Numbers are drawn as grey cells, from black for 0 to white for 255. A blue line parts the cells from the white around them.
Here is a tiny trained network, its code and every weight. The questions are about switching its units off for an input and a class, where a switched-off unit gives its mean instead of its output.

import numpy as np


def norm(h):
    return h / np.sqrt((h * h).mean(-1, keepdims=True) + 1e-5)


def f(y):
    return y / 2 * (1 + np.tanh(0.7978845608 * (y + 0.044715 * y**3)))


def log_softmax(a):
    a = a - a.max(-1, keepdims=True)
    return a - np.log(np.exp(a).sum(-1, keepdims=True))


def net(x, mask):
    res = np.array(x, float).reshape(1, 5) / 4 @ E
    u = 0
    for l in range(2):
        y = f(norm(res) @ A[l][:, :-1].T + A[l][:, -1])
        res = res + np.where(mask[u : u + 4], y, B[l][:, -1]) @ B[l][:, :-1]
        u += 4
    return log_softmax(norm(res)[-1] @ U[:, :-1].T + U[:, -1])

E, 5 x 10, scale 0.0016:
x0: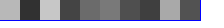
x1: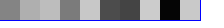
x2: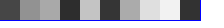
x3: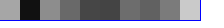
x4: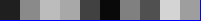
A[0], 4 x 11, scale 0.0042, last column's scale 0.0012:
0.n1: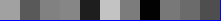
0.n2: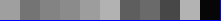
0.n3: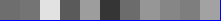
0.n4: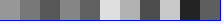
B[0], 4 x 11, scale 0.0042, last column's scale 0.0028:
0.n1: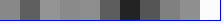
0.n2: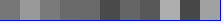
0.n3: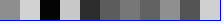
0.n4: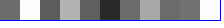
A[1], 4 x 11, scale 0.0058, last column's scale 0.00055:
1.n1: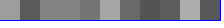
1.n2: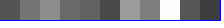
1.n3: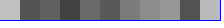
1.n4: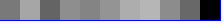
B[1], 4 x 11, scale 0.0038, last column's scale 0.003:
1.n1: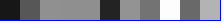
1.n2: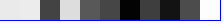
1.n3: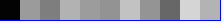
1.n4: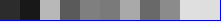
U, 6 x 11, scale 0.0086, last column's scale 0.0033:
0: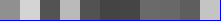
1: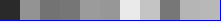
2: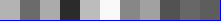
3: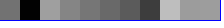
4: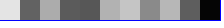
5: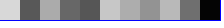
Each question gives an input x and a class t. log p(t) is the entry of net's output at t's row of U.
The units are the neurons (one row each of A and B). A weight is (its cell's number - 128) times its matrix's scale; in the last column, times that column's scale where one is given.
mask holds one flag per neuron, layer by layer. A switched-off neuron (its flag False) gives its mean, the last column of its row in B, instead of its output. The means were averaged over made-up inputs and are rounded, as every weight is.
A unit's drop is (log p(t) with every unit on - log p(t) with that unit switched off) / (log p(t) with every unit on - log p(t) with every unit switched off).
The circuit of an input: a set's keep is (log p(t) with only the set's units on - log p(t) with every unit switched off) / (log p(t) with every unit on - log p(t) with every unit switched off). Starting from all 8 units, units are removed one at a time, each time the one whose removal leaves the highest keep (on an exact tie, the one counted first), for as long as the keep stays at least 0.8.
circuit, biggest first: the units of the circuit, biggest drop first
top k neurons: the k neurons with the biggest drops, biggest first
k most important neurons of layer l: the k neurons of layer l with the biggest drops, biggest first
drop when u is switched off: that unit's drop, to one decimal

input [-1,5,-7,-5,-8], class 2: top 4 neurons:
(1.n2; 0.n3; 0.n4; 0.n1)
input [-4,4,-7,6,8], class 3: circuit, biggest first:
(0.n4; 1.n2)
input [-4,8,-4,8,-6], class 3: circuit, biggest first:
(0.n4; 1.n1)
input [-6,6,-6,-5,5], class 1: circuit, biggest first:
(1.n2; 0.n1)
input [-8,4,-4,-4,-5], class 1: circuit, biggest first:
(1.n2)
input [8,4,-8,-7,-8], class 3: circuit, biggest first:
(1.n1; 1.n2; 0.n4)
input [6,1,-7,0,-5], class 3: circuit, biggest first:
(1.n2; 1.n1)
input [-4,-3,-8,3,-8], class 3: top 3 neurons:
(1.n1; 1.n2; 0.n3)
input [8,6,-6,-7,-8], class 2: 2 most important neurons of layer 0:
(0.n3; 0.n4)
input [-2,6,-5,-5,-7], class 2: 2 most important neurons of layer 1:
(1.n2; 1.n3)
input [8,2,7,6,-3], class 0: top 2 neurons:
(1.n2; 0.n3)
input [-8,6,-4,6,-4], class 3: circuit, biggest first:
(0.n4; 1.n1)
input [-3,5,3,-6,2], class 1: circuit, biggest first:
(1.n2; 0.n4)
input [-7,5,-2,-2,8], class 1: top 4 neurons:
(1.n2; 0.n1; 0.n4; 0.n2)
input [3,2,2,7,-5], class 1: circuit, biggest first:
(1.n3)
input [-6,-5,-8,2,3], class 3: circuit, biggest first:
(1.n2; 0.n3)
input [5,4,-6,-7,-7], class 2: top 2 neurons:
(1.n2; 0.n3)
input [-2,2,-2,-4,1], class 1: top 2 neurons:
(0.n1; 1.n2)
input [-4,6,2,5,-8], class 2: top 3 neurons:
(0.n3; 0.n4; 1.n4)
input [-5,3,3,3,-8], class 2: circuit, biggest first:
(0.n4)
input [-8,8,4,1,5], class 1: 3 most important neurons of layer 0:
(0.n1; 0.n2; 0.n4)
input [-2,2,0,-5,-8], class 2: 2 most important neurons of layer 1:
(1.n3; 1.n1)
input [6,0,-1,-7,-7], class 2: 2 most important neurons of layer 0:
(0.n3; 0.n1)
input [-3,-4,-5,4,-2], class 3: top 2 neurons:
(1.n2; 0.n3)
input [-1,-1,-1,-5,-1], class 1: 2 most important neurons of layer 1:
(1.n2; 1.n4)
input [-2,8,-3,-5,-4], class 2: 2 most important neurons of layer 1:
(1.n2; 1.n3)
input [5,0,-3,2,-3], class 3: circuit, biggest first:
(1.n2)
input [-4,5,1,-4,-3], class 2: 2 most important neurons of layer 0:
(0.n4; 0.n3)
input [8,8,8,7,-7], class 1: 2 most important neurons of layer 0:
(0.n3; 0.n4)
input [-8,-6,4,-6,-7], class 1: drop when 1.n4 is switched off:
0.2
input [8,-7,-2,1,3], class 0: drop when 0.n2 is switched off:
0.0
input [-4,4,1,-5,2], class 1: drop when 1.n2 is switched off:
0.1
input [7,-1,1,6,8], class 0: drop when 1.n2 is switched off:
0.4
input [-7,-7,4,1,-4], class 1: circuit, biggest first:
(1.n4)
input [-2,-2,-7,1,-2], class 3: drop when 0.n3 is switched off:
0.2
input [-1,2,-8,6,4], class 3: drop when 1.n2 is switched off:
0.1
